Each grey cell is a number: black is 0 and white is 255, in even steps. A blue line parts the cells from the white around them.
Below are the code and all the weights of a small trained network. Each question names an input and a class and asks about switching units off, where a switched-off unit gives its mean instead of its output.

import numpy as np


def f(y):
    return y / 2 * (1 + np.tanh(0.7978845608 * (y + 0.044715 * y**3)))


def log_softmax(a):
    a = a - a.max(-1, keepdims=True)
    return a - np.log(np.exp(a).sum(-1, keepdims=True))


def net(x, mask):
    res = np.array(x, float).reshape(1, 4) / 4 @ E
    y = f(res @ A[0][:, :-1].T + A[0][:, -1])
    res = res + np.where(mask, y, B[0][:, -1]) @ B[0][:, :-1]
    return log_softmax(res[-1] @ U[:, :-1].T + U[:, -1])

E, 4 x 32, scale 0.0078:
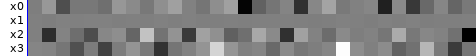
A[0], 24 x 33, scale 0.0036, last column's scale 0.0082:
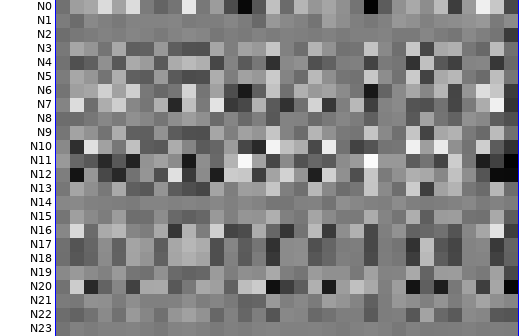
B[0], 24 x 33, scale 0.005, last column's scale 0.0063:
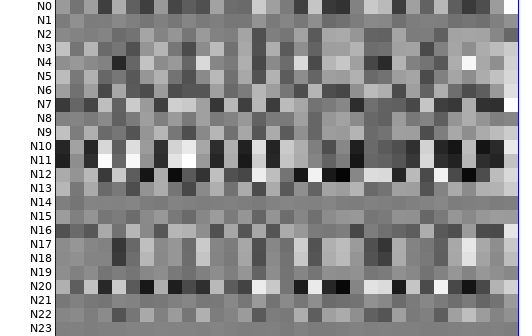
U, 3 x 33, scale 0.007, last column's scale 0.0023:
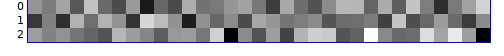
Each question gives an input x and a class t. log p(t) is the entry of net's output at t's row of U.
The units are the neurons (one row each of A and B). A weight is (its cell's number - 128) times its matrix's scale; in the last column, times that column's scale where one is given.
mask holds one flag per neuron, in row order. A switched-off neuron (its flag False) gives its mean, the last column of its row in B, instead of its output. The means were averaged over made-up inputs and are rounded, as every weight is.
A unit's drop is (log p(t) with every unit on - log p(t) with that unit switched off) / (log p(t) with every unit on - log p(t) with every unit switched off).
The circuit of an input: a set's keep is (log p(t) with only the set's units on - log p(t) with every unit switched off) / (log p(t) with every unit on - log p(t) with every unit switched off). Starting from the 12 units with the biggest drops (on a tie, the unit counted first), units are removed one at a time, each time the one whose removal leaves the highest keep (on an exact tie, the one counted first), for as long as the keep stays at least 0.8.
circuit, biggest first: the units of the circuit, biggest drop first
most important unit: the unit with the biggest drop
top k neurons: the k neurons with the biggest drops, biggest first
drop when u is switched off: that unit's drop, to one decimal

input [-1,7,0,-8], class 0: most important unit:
N0
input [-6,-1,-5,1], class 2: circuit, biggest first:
[N12 N20]
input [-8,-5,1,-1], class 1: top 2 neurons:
[N10 N20]
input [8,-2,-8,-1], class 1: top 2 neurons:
[N7 N16]
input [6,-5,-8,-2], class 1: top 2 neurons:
[N7 N16]
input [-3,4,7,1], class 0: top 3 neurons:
[N12 N7 N11]
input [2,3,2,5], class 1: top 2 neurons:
[N11 N0]
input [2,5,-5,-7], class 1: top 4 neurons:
[N7 N16 N20 N12]
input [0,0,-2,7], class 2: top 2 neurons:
[N12 N0]
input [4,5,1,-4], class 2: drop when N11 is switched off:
0.1
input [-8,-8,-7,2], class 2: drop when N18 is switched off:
0.0
